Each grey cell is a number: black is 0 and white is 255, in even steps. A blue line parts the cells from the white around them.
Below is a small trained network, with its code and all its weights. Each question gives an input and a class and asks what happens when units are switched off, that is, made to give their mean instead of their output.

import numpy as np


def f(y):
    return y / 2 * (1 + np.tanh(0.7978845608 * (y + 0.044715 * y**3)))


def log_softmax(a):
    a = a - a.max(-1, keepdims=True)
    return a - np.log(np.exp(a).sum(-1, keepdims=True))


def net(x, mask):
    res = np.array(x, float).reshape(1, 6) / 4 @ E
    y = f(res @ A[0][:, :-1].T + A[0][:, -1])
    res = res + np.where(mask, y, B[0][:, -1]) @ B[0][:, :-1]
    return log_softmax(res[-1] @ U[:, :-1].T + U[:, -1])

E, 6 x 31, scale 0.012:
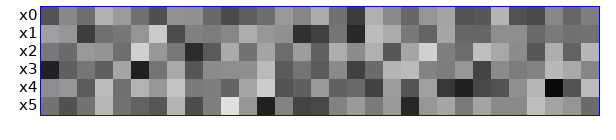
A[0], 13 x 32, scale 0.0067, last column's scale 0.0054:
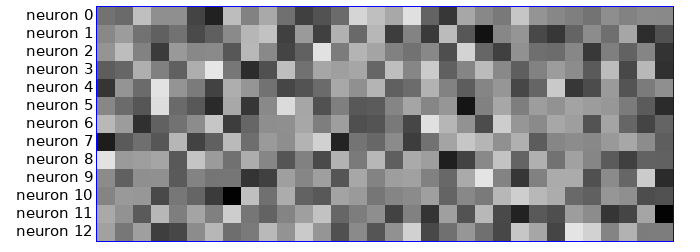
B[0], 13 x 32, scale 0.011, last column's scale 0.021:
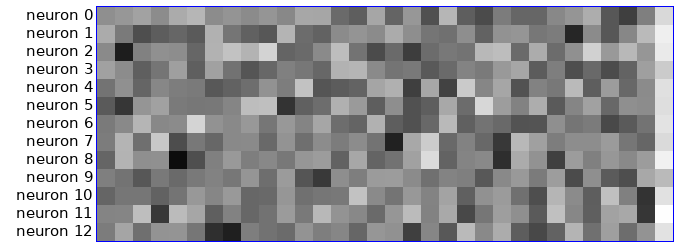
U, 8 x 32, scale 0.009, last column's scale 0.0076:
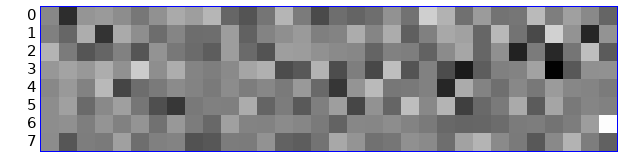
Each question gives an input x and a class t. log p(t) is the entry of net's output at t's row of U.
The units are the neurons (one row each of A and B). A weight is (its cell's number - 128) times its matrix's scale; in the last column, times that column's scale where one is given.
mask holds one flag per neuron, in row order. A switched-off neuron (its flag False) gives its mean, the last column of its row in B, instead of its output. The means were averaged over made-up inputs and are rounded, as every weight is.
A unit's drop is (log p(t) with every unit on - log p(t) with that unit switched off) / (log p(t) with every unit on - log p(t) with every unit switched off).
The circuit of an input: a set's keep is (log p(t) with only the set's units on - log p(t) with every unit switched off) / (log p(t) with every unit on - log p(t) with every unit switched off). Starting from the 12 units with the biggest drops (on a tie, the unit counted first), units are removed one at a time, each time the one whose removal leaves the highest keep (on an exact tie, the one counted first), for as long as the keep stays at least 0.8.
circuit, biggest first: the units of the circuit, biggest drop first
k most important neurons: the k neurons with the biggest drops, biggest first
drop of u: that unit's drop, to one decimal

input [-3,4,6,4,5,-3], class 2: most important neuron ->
[neuron 3]
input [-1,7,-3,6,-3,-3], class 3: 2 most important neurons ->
[neuron 6; neuron 8]
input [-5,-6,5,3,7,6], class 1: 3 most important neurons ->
[neuron 11; neuron 2; neuron 6]
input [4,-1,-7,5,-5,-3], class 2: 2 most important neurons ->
[neuron 1; neuron 11]
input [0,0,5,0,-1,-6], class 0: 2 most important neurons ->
[neuron 2; neuron 1]
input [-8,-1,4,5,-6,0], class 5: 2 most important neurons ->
[neuron 12; neuron 11]
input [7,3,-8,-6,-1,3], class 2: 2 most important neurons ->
[neuron 1; neuron 12]
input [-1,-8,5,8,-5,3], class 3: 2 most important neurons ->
[neuron 0; neuron 8]
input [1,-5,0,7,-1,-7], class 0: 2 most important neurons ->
[neuron 2; neuron 8]
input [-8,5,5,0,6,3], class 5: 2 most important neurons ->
[neuron 12; neuron 10]
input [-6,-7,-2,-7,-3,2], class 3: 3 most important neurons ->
[neuron 0; neuron 7; neuron 4]
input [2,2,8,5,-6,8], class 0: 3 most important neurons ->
[neuron 5; neuron 1; neuron 11]
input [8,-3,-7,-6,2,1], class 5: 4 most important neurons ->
[neuron 4; neuron 3; neuron 9; neuron 7]
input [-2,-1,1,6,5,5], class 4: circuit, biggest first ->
[neuron 7]
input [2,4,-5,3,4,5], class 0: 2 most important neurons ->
[neuron 5; neuron 3]
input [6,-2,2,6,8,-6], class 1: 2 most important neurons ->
[neuron 11; neuron 5]
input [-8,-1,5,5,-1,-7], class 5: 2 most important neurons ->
[neuron 12; neuron 5]
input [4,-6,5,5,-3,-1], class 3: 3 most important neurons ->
[neuron 0; neuron 1; neuron 8]
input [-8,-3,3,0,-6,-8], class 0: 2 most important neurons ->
[neuron 2; neuron 4]
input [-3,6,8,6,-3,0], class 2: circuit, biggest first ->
[neuron 3]
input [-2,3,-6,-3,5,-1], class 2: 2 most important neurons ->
[neuron 1; neuron 10]
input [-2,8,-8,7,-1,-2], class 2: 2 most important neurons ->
[neuron 1; neuron 0]
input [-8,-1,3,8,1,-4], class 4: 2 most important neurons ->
[neuron 7; neuron 4]
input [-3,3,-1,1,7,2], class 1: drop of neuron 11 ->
0.4
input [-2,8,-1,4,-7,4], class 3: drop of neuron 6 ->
1.4
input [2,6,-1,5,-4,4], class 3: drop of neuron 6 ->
1.1
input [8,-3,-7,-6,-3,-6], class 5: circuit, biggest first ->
[neuron 4]
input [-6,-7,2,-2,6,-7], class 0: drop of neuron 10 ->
0.0
